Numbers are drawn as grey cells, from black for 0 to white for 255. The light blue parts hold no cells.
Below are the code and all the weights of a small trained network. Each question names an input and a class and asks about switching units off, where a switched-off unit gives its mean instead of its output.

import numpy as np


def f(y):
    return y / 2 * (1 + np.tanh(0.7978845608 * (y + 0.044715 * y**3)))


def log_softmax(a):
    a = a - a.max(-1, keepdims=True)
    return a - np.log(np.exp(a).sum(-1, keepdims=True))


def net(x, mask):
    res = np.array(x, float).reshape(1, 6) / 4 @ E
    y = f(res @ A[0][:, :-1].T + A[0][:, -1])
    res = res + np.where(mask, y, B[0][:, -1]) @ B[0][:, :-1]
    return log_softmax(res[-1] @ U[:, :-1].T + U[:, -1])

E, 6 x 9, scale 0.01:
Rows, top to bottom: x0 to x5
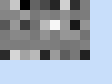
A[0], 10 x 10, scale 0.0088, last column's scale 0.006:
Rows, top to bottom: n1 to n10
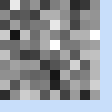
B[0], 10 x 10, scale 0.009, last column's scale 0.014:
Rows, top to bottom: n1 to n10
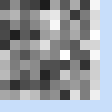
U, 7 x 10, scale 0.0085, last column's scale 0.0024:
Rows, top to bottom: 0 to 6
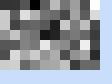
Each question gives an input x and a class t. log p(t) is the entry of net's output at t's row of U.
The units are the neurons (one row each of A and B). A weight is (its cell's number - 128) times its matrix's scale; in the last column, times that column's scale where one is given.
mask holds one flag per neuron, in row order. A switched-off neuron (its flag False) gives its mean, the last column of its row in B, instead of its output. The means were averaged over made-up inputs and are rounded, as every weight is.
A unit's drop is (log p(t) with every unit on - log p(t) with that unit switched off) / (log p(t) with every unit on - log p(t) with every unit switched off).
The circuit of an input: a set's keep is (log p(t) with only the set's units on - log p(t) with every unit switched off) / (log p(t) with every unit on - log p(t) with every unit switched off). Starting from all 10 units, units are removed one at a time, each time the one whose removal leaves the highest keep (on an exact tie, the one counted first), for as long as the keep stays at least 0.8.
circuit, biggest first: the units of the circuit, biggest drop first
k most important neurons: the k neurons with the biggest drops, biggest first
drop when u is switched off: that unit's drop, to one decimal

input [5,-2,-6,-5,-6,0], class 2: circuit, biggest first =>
n8
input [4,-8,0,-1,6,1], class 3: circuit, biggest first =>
n4, n2
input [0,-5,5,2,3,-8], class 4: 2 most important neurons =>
n5, n4
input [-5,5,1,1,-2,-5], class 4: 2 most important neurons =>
n1, n5
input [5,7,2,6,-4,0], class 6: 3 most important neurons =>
n4, n9, n6
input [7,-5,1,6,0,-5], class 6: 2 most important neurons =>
n2, n6
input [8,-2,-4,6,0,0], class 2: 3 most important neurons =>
n8, n6, n10
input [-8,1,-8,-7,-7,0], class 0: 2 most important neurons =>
n4, n9
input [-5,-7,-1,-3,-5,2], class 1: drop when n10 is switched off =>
0.1
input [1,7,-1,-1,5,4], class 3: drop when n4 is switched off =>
0.3
